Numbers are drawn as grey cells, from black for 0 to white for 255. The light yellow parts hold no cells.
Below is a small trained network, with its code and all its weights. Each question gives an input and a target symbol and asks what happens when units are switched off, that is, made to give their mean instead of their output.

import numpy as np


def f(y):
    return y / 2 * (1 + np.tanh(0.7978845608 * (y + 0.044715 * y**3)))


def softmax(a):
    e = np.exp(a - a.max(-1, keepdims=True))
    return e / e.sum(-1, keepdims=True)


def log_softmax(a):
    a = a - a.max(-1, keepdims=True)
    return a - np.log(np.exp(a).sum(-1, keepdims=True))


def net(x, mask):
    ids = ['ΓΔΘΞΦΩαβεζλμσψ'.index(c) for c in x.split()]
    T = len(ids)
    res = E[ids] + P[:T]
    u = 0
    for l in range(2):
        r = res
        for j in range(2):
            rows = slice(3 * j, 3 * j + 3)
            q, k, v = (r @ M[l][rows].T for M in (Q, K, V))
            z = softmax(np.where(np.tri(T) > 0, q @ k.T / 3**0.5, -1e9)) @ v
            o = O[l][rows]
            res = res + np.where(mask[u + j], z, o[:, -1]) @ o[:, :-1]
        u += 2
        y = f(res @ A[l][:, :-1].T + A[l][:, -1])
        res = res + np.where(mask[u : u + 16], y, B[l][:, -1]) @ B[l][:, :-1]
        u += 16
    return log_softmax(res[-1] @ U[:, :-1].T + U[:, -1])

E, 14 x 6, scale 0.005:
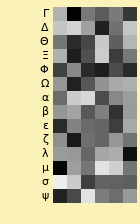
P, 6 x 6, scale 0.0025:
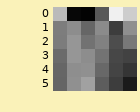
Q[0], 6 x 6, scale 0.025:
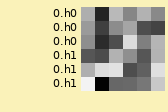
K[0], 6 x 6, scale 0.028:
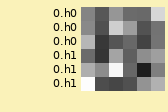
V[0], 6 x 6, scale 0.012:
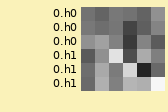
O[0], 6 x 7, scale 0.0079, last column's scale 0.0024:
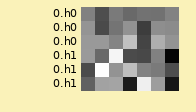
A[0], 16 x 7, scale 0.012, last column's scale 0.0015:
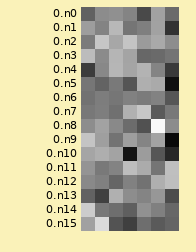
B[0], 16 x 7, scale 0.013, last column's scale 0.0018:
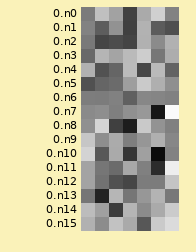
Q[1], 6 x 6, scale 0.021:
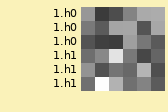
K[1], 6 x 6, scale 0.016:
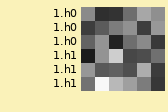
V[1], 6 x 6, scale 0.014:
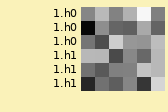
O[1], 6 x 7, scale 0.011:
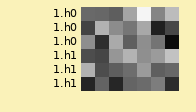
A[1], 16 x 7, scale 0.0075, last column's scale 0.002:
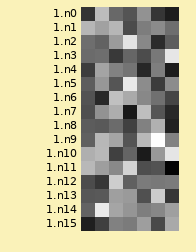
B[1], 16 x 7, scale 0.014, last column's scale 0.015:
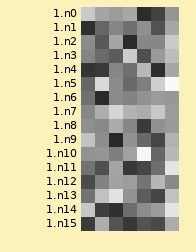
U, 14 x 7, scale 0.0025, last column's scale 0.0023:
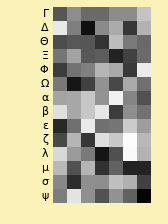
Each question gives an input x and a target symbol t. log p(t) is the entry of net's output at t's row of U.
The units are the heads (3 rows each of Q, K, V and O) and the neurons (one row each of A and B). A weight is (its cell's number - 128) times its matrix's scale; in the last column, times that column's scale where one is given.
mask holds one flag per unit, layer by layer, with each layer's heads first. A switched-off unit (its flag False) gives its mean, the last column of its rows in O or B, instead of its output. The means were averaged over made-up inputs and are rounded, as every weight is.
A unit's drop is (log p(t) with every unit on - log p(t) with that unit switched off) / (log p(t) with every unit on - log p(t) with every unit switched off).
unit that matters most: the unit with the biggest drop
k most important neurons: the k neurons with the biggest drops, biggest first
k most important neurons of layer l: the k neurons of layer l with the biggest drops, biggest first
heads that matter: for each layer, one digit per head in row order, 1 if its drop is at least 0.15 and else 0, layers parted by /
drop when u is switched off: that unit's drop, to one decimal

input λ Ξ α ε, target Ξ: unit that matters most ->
1.h1
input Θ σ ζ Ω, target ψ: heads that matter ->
11 / 10
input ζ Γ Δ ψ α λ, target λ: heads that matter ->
01 / 01
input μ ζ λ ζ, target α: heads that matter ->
11 / 11
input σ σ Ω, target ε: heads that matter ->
00 / 01
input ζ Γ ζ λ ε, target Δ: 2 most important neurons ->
(0.n8, 1.n9)
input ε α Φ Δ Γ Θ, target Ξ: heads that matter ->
01 / 11
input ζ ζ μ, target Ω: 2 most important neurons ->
(0.n4, 0.n5)
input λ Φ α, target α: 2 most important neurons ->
(1.n7, 0.n8)
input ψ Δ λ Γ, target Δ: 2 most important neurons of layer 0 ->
(0.n13, 0.n5)
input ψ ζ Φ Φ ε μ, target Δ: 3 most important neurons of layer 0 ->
(0.n2, 0.n4, 0.n13)
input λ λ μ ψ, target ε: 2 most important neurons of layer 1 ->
(1.n12, 1.n7)
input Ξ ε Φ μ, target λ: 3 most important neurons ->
(0.n2, 0.n7, 0.n15)
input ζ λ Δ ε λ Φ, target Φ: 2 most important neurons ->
(1.n4, 0.n15)
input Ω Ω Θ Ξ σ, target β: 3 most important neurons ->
(0.n15, 1.n13, 0.n9)
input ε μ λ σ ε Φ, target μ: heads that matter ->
11 / 01
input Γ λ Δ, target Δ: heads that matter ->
00 / 00
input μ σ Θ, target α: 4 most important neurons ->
(0.n5, 0.n10, 0.n7, 1.n7)
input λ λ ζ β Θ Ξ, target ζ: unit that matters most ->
1.h1
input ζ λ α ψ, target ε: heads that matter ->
01 / 10
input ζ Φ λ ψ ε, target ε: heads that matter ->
01 / 10
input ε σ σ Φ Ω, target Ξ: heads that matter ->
01 / 11
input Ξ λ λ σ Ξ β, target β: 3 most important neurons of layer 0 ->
(0.n15, 0.n9, 0.n0)
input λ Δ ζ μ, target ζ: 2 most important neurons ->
(0.n4, 0.n2)
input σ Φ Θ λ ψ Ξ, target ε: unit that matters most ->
0.h1
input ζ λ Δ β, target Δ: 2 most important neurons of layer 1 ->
(1.n9, 1.n5)
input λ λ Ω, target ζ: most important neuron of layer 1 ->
(1.n11)
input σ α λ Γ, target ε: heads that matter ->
01 / 01
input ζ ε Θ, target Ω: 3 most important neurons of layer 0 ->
(0.n5, 0.n14, 0.n13)
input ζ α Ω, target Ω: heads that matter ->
01 / 11
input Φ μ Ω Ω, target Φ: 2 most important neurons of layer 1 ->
(1.n4, 1.n10)
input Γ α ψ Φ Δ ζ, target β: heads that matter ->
01 / 10
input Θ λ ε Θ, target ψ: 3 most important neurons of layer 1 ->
(1.n15, 1.n5, 1.n0)
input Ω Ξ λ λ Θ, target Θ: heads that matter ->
01 / 11
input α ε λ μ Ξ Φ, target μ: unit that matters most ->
0.n10
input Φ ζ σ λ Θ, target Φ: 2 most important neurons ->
(1.n4, 1.n10)
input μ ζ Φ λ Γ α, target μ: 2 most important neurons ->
(0.n10, 1.n1)
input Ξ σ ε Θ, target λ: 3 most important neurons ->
(0.n7, 1.n5, 1.n14)
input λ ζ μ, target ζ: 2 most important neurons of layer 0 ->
(0.n4, 0.n7)
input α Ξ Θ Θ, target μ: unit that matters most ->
0.h1
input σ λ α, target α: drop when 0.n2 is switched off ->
0.1
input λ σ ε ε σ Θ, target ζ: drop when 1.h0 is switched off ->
0.3
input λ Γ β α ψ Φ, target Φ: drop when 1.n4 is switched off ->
0.6
